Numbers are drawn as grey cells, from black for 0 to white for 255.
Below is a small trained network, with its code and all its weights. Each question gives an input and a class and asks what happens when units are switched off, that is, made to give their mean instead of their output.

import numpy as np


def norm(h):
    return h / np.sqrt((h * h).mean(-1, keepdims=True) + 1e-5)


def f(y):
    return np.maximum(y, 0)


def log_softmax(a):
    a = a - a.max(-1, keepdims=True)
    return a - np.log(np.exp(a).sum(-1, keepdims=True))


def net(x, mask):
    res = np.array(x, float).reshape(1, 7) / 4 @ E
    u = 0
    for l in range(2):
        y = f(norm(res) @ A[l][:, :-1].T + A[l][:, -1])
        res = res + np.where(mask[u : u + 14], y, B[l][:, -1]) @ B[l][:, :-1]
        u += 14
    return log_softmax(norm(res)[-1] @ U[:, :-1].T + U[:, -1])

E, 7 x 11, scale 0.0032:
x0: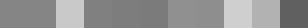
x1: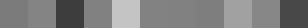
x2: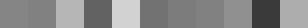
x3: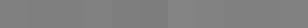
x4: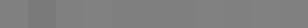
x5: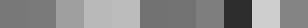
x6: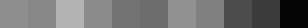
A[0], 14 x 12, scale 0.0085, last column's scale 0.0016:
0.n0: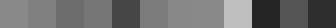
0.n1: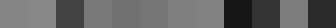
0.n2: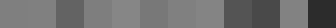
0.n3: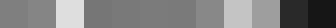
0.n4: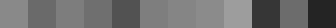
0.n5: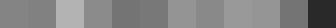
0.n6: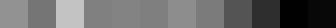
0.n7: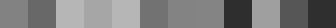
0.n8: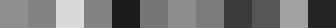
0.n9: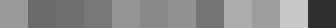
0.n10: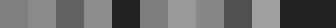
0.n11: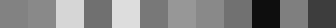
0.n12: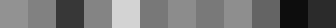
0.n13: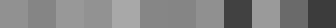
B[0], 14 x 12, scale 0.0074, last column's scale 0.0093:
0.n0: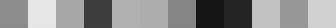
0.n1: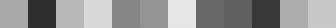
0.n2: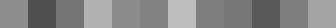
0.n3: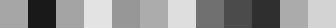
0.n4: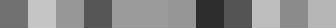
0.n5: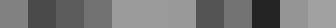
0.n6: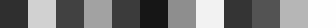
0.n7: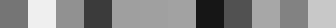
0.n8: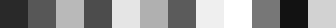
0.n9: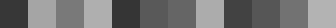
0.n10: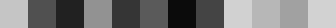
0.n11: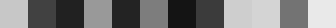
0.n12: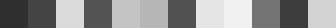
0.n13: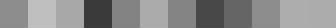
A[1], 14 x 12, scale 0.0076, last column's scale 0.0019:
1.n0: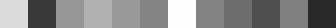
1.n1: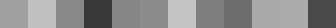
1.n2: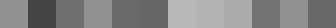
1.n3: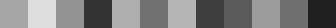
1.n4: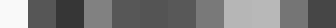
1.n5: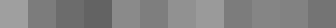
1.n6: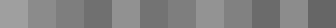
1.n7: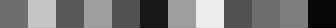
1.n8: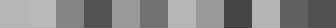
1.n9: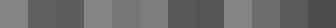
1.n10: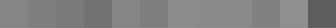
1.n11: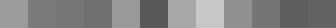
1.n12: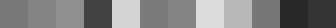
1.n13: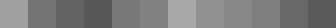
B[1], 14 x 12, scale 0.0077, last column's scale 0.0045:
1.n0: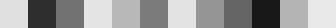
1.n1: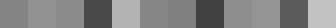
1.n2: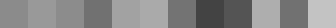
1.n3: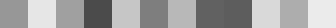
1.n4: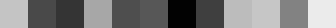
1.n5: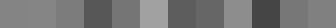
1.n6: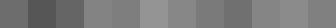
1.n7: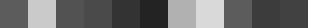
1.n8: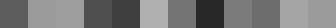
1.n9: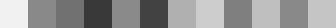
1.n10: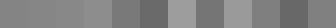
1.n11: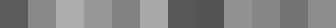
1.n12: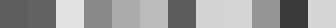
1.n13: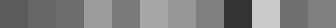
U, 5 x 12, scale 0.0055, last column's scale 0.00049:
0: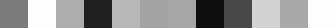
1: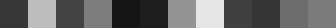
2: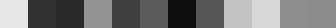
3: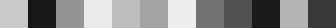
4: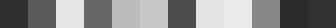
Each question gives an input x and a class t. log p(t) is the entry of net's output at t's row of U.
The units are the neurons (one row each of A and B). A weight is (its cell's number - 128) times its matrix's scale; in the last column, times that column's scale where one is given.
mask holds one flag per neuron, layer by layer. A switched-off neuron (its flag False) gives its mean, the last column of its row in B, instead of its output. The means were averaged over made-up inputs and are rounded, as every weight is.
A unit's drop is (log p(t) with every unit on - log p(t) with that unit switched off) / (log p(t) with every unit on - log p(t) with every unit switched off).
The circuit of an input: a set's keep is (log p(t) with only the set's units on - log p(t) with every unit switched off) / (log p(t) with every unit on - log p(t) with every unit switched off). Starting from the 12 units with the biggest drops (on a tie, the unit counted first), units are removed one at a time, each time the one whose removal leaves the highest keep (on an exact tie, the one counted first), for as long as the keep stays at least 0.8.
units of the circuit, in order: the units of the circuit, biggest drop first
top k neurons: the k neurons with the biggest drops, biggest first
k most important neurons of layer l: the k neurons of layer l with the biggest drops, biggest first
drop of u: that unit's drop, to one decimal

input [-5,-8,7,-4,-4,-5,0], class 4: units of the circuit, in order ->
0.n8
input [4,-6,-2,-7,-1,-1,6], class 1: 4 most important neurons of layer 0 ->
0.n6; 0.n12; 0.n10; 0.n3
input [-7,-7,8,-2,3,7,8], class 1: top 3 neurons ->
0.n6; 0.n0; 0.n10
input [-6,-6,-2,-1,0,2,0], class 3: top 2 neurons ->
0.n1; 1.n0
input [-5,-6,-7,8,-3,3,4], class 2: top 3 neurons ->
0.n10; 0.n12; 0.n3
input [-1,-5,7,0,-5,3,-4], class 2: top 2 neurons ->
0.n11; 0.n6
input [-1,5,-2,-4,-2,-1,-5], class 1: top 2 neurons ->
0.n9; 0.n8
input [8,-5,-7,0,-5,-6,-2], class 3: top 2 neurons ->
0.n3; 0.n11
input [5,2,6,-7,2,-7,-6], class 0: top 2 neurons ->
0.n6; 0.n10
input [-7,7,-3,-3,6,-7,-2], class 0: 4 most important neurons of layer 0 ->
0.n0; 0.n3; 0.n8; 0.n4
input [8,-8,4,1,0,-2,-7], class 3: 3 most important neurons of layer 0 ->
0.n6; 0.n12; 0.n5
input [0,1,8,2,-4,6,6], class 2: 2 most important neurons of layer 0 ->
0.n11; 0.n0
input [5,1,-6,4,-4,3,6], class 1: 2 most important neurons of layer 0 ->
0.n6; 0.n11
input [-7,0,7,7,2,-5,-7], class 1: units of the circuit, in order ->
0.n9
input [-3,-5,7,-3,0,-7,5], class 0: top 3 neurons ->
0.n0; 0.n4; 0.n10
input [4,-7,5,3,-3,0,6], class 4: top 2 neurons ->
0.n8; 0.n10
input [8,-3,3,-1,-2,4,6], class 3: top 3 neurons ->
0.n3; 0.n5; 1.n0
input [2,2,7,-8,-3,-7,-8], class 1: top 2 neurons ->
0.n9; 0.n7
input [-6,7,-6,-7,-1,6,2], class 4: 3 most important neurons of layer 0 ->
0.n12; 0.n11; 0.n3
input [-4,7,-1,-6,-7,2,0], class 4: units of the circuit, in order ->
0.n12
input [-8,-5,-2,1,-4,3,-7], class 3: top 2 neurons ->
0.n6; 0.n1
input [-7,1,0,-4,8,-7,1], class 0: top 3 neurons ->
0.n0; 0.n4; 0.n3
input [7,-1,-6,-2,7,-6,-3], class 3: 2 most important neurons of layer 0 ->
0.n3; 0.n11
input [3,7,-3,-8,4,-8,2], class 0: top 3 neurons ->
0.n0; 0.n8; 0.n4
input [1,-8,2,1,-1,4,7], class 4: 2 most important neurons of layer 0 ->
0.n8; 0.n9
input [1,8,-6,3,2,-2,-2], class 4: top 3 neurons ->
0.n12; 0.n11; 1.n12
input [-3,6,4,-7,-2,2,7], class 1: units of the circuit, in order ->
0.n6
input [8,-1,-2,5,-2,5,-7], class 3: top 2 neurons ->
0.n6; 0.n11
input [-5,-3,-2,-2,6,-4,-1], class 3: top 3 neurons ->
0.n1; 1.n0; 0.n7
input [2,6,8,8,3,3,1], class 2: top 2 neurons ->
0.n11; 0.n8
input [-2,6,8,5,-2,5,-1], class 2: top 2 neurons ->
0.n11; 0.n8
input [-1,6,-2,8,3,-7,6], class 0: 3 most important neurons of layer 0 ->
0.n0; 0.n4; 0.n8
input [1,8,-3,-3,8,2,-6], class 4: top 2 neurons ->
0.n6; 0.n11
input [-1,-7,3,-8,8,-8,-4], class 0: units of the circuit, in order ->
0.n0
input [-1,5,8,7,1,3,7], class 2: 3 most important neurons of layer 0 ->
0.n11; 0.n9; 0.n8
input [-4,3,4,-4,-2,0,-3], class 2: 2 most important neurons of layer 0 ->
0.n6; 0.n3
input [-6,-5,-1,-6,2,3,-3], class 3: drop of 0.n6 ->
0.3
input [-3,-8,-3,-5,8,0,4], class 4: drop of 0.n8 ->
1.4
